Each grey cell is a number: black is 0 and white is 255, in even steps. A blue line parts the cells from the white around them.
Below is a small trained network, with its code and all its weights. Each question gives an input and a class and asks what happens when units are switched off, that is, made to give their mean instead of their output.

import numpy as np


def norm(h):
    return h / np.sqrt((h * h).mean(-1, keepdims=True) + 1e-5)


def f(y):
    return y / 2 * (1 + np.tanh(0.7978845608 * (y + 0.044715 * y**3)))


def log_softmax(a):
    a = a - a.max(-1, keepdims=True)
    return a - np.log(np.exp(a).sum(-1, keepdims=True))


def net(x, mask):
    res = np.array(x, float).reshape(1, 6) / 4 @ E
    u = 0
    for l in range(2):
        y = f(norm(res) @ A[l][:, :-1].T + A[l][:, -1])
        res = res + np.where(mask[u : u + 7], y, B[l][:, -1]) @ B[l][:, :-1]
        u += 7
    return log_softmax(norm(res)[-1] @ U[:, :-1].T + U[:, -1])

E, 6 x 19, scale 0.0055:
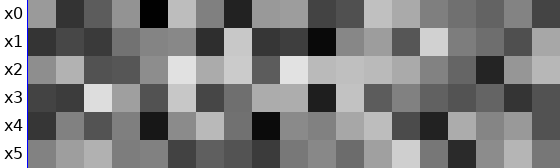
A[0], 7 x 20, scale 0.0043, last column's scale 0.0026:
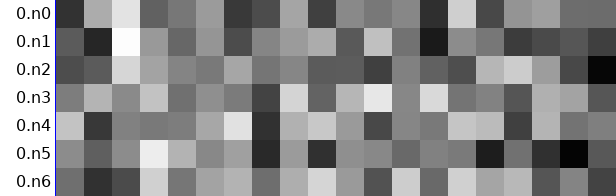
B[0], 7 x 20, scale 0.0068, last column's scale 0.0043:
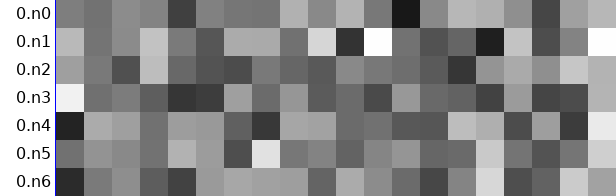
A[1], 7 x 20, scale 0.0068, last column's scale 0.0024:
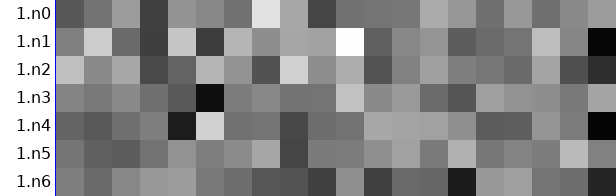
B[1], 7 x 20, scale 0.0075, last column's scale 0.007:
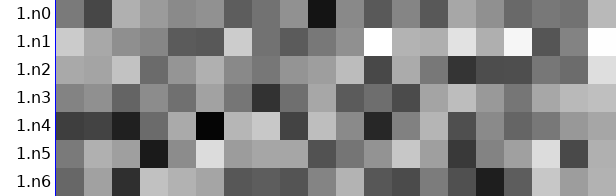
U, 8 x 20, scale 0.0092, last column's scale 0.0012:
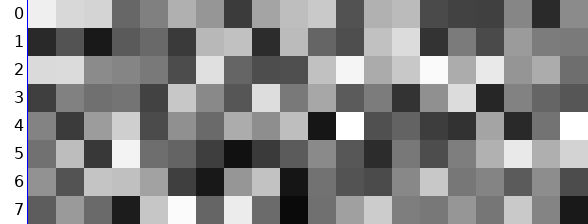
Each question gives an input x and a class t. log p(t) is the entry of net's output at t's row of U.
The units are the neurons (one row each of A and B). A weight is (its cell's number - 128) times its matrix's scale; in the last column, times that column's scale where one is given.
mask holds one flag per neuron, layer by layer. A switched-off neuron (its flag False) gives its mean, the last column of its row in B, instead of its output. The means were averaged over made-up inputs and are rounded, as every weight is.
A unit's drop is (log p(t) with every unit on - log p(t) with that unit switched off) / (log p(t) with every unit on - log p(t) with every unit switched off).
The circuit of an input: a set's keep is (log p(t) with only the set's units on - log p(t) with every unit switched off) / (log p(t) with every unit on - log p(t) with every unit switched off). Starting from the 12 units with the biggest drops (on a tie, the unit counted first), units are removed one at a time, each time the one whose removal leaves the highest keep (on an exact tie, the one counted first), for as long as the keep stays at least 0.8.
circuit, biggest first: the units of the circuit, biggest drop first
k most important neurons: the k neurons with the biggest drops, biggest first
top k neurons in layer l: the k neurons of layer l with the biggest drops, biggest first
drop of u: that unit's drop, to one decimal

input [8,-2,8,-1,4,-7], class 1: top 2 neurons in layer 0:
0.n0, 0.n5
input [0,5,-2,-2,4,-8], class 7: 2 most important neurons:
1.n5, 0.n4
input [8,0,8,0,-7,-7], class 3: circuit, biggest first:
0.n6
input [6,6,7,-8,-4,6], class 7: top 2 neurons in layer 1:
1.n5, 1.n3
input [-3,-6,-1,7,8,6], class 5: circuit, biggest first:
0.n2, 1.n6
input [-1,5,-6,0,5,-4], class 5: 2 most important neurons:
0.n2, 1.n6
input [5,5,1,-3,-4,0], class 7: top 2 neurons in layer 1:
1.n5, 1.n0
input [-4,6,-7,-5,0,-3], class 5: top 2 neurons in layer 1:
1.n6, 1.n3
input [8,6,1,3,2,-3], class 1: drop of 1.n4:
1.1
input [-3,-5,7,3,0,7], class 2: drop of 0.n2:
-0.1
